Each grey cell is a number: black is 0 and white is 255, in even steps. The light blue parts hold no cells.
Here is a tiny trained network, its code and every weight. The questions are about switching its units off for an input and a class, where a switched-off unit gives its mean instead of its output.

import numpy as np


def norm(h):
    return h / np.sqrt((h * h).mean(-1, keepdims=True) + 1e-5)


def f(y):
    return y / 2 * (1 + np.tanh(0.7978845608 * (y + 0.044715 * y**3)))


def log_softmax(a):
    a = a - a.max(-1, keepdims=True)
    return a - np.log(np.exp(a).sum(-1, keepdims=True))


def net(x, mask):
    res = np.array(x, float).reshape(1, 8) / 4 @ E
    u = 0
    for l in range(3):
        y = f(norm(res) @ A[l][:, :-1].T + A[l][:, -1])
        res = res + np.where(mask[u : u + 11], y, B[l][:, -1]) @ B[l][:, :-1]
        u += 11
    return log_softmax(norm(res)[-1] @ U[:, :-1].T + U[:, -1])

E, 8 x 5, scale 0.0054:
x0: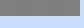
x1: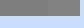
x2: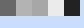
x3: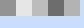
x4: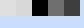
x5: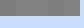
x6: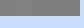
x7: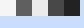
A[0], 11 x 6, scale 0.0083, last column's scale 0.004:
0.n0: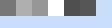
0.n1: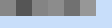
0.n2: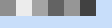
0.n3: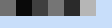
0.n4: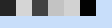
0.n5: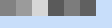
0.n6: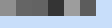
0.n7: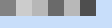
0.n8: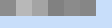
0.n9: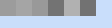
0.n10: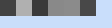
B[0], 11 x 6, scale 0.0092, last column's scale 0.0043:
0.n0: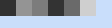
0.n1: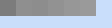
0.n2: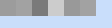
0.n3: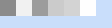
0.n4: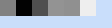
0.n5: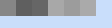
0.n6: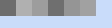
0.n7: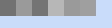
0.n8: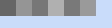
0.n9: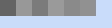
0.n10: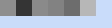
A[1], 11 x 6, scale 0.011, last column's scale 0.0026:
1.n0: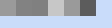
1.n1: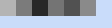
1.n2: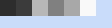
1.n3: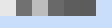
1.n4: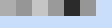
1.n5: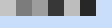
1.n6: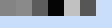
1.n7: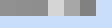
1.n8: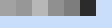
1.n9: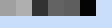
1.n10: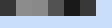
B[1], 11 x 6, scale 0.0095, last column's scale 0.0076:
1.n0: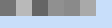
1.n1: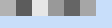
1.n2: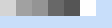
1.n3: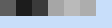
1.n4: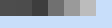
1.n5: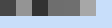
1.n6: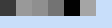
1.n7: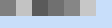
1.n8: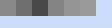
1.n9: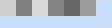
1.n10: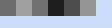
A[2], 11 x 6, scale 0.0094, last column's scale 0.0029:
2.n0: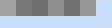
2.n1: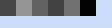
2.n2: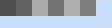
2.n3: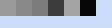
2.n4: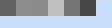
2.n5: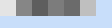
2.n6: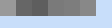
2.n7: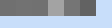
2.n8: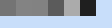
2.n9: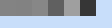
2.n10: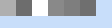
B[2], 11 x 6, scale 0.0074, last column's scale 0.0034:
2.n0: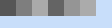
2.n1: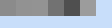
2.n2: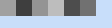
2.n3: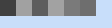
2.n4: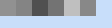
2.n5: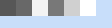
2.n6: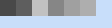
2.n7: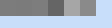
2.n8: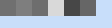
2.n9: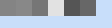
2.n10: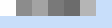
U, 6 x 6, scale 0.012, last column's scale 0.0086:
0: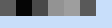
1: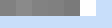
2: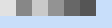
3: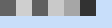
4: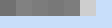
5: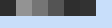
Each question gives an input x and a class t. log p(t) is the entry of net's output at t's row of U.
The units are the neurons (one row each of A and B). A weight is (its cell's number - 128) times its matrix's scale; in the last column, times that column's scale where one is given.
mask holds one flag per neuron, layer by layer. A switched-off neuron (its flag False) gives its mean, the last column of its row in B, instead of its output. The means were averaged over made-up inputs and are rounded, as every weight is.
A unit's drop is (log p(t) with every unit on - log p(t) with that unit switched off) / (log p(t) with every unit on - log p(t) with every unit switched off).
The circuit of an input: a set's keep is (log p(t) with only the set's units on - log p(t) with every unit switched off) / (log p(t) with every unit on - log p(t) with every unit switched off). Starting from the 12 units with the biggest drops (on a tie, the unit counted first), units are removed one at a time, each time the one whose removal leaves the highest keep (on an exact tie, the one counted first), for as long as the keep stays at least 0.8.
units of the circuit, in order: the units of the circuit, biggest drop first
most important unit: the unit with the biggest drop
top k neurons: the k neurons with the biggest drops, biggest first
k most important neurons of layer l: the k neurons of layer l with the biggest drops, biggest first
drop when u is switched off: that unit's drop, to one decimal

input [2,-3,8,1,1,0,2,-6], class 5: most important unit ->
0.n0
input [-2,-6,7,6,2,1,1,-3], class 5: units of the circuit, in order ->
0.n0, 0.n3
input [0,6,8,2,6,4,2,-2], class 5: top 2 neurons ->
0.n0, 1.n10
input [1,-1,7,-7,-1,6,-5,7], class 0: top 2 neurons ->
1.n4, 1.n3
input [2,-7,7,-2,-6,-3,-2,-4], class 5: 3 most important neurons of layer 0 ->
0.n0, 0.n3, 0.n2
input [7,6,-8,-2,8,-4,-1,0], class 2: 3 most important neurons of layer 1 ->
1.n9, 1.n1, 1.n4
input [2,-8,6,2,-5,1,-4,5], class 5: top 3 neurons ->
0.n0, 1.n4, 1.n10
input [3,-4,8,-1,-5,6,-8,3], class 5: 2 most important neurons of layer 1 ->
1.n10, 1.n4
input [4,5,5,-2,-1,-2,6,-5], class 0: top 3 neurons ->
0.n4, 1.n6, 0.n10
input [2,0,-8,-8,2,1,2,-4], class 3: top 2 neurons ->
0.n3, 0.n0
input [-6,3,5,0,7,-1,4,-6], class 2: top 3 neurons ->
1.n1, 1.n9, 1.n4
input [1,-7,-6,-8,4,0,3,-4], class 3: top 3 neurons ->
0.n3, 0.n0, 1.n2
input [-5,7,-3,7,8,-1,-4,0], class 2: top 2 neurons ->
0.n3, 1.n9
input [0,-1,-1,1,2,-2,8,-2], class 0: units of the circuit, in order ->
0.n4
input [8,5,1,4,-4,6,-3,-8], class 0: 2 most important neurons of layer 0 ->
0.n4, 0.n3
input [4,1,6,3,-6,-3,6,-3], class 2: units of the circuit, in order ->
1.n2, 2.n10
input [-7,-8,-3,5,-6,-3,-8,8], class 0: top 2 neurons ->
1.n3, 0.n3
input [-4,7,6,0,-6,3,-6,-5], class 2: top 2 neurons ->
1.n2, 1.n4
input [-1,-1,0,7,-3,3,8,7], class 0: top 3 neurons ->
0.n3, 1.n3, 1.n4
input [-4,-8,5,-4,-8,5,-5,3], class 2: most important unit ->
2.n10
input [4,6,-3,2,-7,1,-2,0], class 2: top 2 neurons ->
0.n3, 2.n10
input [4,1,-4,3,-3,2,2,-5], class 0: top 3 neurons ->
0.n4, 0.n3, 1.n1
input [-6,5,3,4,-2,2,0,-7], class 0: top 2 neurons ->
0.n4, 0.n3
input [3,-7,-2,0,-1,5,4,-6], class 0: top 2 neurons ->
0.n4, 1.n9
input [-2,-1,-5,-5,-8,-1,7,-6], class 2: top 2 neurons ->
1.n2, 1.n4
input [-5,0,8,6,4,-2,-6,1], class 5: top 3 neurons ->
0.n0, 0.n3, 1.n10
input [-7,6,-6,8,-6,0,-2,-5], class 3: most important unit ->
1.n1
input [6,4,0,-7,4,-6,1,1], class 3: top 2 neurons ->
0.n3, 1.n2
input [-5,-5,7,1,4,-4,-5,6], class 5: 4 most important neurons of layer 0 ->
0.n0, 0.n4, 0.n10, 0.n8
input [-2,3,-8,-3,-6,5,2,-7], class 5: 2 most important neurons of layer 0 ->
0.n5, 0.n2
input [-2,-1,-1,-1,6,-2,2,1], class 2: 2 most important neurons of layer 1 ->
1.n9, 1.n1
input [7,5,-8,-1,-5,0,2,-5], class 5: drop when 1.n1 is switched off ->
0.1
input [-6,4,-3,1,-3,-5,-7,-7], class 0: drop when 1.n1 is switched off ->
0.1
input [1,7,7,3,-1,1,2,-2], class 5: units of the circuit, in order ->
0.n0
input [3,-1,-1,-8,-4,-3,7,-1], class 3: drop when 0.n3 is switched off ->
0.8
